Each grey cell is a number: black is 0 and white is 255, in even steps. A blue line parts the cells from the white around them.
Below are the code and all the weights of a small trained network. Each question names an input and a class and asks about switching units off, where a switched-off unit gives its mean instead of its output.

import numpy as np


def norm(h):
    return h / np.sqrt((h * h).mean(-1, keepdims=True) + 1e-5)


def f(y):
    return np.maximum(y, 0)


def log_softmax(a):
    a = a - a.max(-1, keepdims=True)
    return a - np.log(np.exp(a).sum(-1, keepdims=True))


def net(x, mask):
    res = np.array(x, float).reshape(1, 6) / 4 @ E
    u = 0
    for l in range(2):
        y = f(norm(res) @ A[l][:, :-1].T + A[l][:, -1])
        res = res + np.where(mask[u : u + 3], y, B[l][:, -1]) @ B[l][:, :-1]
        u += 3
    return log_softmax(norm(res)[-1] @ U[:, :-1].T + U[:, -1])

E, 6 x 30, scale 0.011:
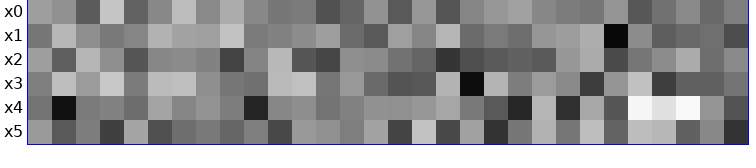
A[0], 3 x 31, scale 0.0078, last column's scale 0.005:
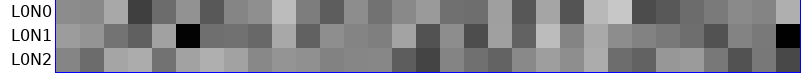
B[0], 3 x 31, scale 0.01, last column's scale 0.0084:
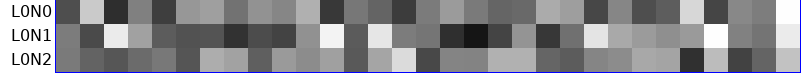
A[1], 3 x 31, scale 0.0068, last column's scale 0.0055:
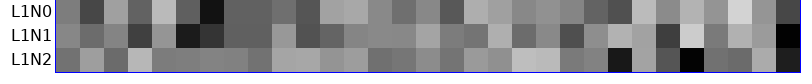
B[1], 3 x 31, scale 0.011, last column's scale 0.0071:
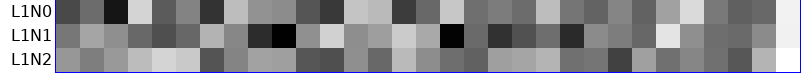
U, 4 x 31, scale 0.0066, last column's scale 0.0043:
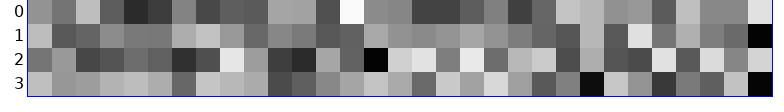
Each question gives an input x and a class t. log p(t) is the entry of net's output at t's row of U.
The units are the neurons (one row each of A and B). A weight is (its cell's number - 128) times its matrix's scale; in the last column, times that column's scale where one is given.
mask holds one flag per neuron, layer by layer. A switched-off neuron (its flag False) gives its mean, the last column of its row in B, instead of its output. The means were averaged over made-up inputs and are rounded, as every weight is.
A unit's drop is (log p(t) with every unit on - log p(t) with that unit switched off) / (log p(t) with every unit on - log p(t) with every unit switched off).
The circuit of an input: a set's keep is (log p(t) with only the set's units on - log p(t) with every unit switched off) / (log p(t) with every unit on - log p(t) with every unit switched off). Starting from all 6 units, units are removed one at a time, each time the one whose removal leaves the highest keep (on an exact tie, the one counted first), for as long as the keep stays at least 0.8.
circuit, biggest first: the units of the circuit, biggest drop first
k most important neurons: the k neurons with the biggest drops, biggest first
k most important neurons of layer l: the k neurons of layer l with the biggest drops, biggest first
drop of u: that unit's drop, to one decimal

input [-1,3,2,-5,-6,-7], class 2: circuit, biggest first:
[L0N0]
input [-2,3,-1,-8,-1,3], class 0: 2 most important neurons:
[L0N1 L1N1]
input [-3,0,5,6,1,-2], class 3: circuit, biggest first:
[L0N1 L1N1]
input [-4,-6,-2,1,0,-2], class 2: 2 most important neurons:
[L1N0 L0N2]
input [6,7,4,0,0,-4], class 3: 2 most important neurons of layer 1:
[L1N2 L1N1]
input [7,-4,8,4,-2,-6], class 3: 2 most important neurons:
[L1N2 L0N1]
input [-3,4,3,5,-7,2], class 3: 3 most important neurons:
[L1N2 L1N1 L0N2]
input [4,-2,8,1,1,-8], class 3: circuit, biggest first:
[L0N1 L1N2]
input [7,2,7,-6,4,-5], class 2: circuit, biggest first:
[L0N1 L1N1]
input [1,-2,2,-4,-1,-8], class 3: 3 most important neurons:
[L0N1 L1N2 L1N0]
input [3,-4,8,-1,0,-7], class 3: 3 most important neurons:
[L0N1 L1N2 L1N1]
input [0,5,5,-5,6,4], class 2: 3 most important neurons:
[L0N1 L0N0 L1N1]
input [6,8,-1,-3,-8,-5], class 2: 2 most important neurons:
[L0N0 L1N1]
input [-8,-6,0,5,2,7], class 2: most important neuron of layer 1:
[L1N0]
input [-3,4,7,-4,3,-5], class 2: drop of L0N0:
0.1
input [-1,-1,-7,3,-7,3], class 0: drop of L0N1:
2.8
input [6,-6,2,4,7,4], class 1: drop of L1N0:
-0.3
